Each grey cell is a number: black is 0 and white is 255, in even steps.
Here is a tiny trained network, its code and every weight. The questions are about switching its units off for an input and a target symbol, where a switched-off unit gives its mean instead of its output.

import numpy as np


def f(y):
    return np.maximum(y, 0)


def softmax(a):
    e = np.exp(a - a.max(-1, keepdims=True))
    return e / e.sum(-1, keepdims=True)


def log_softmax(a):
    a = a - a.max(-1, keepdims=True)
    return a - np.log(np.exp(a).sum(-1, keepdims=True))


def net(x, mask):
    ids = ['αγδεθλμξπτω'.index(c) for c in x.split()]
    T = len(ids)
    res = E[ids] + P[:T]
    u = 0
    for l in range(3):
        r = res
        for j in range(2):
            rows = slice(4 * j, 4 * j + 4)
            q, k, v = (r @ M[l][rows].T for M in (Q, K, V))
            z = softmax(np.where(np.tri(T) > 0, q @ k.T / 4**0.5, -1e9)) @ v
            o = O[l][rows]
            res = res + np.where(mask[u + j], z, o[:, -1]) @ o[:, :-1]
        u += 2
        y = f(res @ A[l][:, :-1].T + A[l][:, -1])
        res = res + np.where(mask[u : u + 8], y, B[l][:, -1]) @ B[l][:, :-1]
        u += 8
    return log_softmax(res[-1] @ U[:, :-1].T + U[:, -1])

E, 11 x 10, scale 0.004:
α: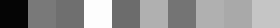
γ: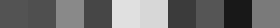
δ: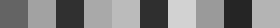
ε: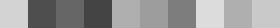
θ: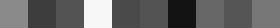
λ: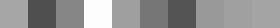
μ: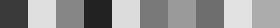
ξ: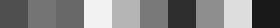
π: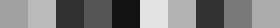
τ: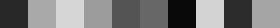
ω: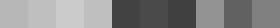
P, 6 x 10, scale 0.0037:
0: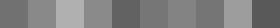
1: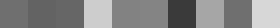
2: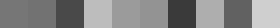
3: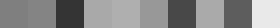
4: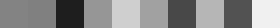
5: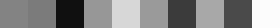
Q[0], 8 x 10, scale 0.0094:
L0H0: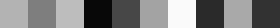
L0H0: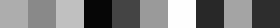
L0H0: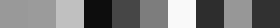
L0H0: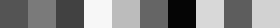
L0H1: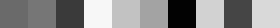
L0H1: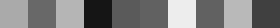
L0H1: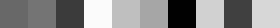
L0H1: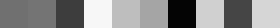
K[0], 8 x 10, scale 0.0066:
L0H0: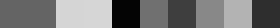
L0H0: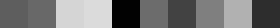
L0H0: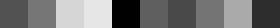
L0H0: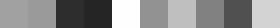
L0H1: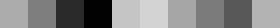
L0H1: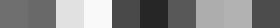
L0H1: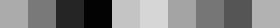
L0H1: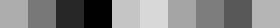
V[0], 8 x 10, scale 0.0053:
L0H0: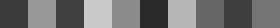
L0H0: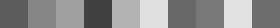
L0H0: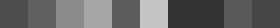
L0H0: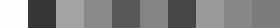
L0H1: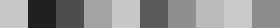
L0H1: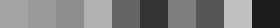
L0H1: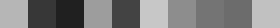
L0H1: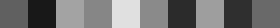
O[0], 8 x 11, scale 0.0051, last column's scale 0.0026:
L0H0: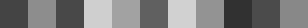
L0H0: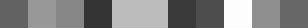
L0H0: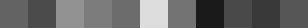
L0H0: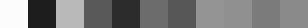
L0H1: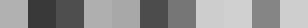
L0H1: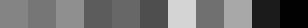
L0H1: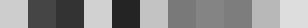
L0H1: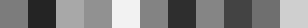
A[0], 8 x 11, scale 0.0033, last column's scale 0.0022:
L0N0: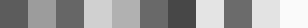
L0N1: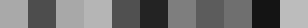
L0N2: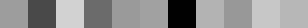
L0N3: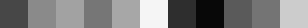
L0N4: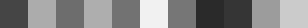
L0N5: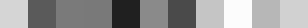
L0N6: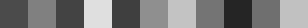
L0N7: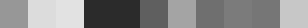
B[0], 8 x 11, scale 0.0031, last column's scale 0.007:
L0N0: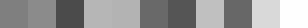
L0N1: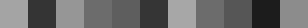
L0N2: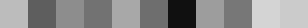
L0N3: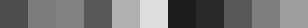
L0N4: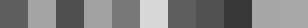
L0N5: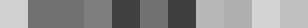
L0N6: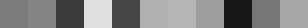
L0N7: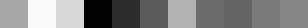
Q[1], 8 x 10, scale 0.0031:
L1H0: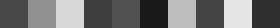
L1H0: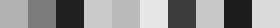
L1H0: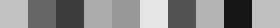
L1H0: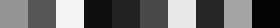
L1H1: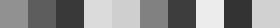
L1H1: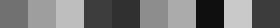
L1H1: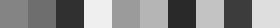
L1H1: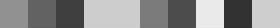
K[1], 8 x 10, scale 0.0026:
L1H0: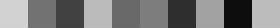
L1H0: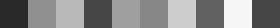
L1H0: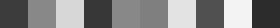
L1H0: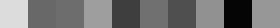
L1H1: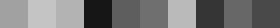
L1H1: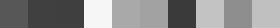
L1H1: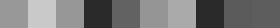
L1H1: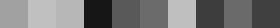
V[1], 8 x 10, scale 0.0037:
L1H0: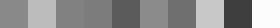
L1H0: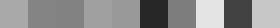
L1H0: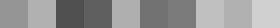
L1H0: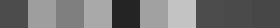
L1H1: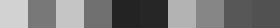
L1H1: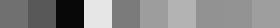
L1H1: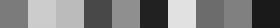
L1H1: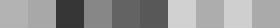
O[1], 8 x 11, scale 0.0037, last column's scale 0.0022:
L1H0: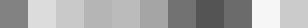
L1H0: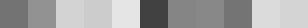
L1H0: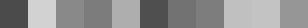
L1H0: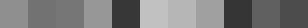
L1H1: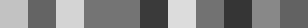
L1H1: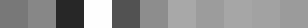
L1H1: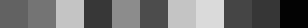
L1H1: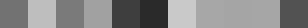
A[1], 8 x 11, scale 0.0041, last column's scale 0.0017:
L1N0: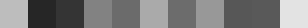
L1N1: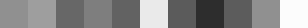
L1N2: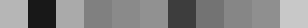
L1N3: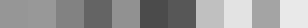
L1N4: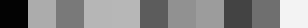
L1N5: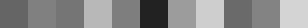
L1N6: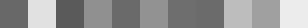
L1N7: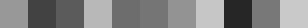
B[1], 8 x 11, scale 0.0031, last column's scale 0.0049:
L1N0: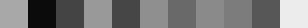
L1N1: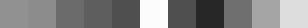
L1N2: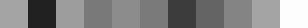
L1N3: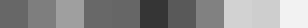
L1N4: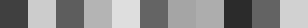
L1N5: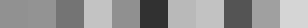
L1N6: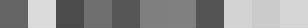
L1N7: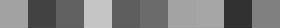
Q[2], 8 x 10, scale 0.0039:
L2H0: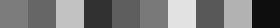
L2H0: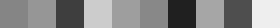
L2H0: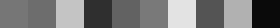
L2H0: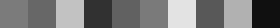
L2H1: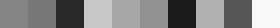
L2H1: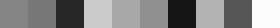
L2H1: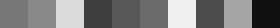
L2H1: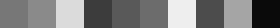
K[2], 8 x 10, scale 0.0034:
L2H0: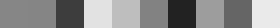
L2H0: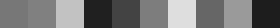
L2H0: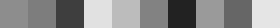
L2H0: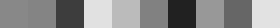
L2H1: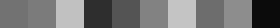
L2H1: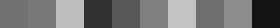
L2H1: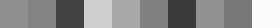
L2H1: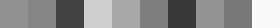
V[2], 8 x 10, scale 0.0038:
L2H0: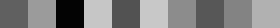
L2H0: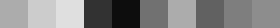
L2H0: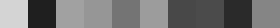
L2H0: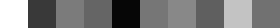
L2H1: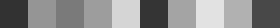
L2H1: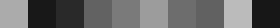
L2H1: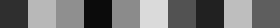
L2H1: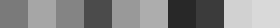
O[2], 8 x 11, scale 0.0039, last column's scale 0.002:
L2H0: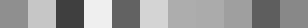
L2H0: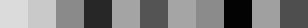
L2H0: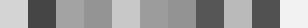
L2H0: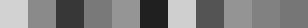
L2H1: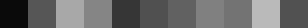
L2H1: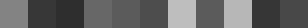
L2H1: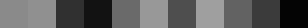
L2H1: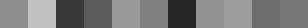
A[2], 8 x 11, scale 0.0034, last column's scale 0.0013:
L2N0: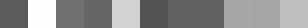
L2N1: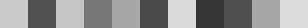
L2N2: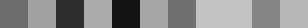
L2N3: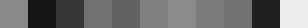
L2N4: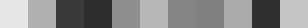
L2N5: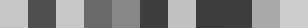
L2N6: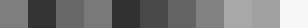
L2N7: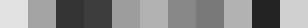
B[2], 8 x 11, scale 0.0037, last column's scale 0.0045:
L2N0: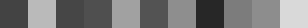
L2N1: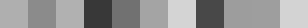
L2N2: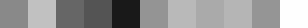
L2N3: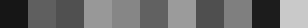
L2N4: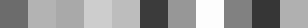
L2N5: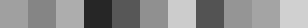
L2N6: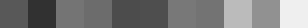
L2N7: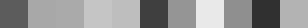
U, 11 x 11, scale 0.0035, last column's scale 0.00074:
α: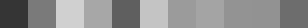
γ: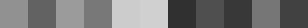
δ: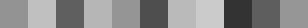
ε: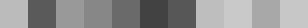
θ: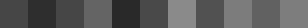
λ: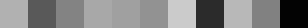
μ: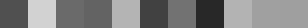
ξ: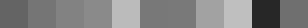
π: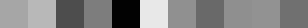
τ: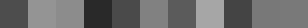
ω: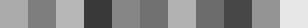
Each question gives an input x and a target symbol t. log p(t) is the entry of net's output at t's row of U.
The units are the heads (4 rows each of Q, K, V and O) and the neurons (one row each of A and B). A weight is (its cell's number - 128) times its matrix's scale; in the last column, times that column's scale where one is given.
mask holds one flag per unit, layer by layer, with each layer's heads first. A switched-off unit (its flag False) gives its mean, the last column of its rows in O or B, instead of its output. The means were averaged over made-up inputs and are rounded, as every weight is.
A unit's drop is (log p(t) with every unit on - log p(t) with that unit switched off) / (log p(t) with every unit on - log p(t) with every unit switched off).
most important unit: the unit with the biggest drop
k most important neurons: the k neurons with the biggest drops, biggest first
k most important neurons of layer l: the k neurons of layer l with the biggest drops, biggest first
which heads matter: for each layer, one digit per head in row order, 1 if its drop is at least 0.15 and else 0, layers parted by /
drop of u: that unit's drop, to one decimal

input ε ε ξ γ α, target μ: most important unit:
L1H0
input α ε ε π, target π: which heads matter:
01 / 01 / 10
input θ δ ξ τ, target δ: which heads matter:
10 / 00 / 00
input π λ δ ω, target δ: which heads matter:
11 / 00 / 11
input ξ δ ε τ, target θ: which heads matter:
11 / 10 / 01
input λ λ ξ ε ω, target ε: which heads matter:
11 / 00 / 00
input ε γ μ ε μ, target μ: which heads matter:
10 / 10 / 00
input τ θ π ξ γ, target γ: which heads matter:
01 / 00 / 00
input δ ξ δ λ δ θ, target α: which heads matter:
10 / 00 / 11
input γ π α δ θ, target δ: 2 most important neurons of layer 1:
L1N1, L1N4
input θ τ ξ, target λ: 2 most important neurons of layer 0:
L0N1, L0N0
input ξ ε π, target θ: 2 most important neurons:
L0N0, L2N3
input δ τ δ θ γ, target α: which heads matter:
10 / 01 / 11
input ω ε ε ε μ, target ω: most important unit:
L0H1
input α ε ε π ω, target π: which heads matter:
11 / 01 / 10
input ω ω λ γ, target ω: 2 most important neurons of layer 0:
L0N7, L0N0
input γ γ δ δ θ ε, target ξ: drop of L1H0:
0.2
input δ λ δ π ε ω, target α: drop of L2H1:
0.6
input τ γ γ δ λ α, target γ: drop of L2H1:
0.1
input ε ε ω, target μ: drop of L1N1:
0.0
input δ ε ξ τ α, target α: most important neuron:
L1N4
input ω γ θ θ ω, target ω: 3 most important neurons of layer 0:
L0N7, L0N0, L0N1
